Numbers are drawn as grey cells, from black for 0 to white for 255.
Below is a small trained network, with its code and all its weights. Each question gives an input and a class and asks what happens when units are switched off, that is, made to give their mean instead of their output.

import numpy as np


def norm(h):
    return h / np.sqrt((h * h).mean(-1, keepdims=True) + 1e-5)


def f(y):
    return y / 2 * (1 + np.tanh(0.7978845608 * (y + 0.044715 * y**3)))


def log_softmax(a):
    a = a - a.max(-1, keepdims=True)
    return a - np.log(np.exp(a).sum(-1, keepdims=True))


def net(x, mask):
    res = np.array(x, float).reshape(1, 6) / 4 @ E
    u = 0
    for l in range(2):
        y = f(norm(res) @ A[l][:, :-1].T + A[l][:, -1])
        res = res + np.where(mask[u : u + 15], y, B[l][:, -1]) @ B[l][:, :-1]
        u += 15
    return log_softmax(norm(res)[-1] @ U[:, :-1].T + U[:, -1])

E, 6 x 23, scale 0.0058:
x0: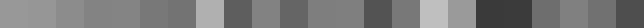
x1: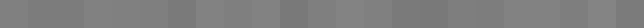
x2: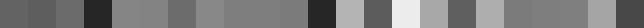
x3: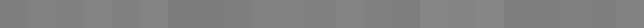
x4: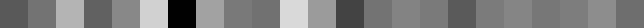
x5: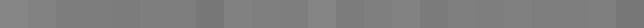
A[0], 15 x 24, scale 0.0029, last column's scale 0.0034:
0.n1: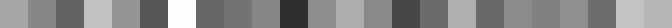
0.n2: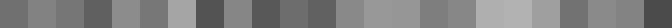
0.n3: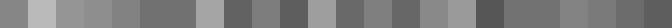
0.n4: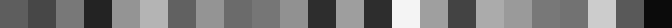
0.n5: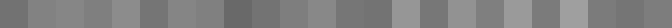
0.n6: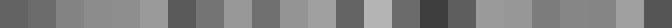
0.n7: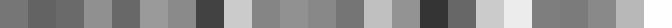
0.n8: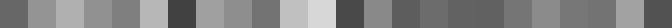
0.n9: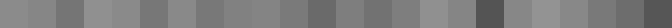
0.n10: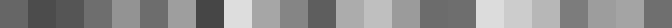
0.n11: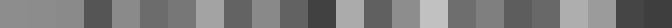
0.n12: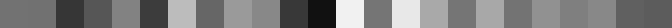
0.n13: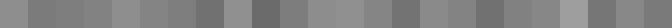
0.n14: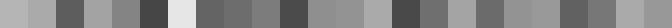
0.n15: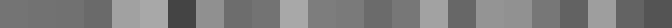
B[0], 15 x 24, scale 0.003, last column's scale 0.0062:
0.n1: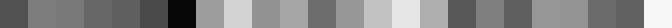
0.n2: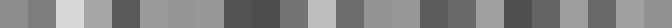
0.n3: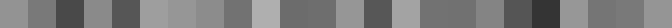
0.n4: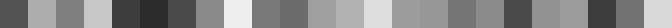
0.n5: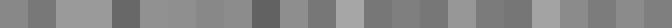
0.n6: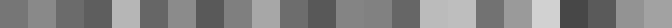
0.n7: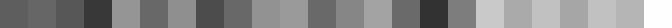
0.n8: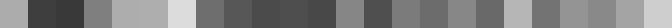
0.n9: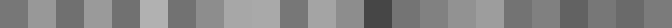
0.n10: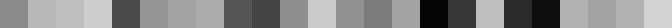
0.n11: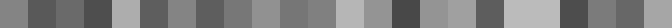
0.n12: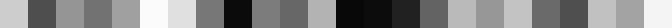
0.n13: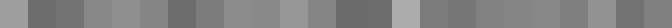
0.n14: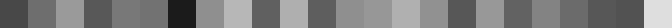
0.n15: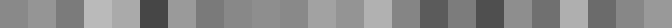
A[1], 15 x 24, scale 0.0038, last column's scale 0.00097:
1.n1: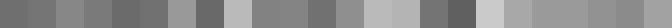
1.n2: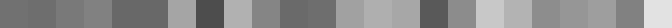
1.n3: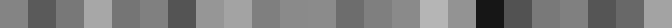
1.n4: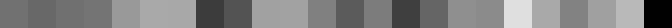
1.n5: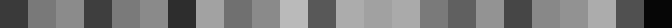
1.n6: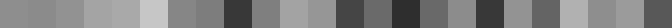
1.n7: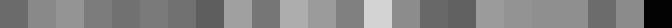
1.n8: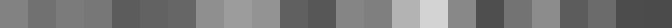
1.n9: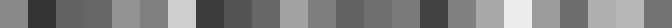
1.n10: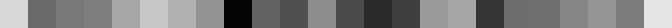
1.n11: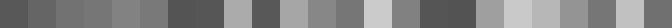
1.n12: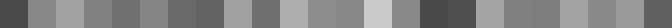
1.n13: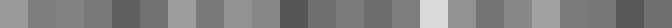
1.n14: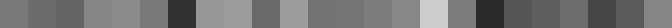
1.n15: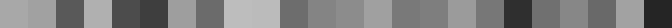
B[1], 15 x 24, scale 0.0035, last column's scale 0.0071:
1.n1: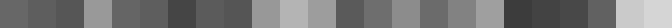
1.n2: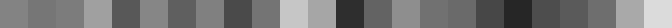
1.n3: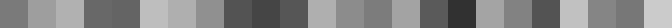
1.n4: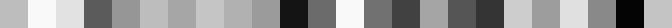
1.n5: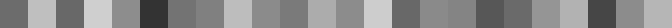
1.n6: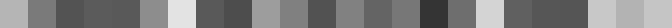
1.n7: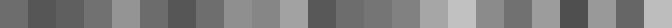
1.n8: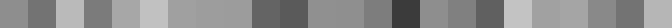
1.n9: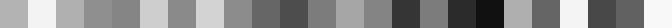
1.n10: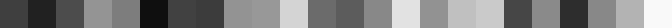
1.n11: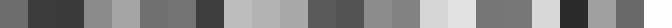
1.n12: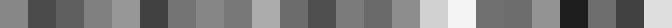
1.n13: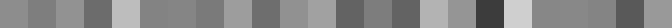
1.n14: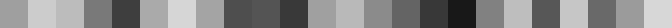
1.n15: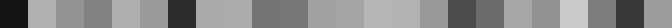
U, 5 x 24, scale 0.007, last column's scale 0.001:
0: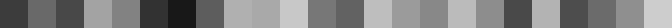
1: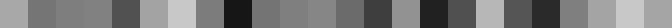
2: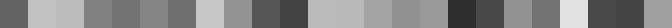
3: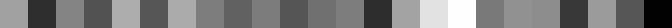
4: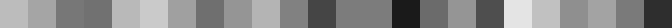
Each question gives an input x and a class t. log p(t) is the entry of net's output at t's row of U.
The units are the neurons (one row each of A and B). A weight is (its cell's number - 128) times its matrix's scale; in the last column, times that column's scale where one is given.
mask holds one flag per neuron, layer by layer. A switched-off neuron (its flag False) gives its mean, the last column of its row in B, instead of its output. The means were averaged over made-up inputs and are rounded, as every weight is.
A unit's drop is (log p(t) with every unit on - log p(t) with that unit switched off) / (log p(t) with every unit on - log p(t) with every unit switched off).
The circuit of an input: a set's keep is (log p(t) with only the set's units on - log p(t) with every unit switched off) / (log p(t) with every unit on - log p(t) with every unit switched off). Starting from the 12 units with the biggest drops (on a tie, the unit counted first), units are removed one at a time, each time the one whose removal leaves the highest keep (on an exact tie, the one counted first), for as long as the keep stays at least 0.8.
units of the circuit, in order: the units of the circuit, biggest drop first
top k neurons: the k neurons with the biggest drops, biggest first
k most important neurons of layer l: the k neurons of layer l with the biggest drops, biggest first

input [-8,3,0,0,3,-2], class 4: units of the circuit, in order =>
(1.n4)
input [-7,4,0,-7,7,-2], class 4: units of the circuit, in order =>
(0.n1; 1.n4)
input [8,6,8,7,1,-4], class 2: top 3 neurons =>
(0.n4; 0.n8; 1.n11)
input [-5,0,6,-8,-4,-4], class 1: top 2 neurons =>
(0.n12; 0.n10)
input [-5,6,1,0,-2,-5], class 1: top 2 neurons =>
(0.n10; 0.n12)
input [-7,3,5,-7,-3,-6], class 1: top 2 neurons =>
(0.n10; 0.n12)
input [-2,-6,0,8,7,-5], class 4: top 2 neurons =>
(0.n8; 0.n1)
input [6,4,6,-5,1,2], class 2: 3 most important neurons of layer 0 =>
(0.n4; 0.n8; 0.n7)
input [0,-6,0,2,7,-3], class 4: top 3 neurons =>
(0.n8; 0.n1; 0.n10)
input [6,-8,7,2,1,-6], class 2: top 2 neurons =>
(0.n4; 0.n8)
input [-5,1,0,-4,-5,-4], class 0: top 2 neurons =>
(0.n1; 0.n14)
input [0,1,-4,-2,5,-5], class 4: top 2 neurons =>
(1.n4; 0.n10)
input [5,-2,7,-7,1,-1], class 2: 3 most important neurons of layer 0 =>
(0.n4; 0.n8; 0.n7)
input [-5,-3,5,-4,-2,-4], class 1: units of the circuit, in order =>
(0.n10)
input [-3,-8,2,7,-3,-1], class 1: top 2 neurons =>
(0.n12; 0.n10)
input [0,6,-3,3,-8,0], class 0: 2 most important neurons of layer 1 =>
(1.n9; 1.n4)
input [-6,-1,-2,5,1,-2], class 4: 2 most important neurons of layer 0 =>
(0.n4; 0.n1)
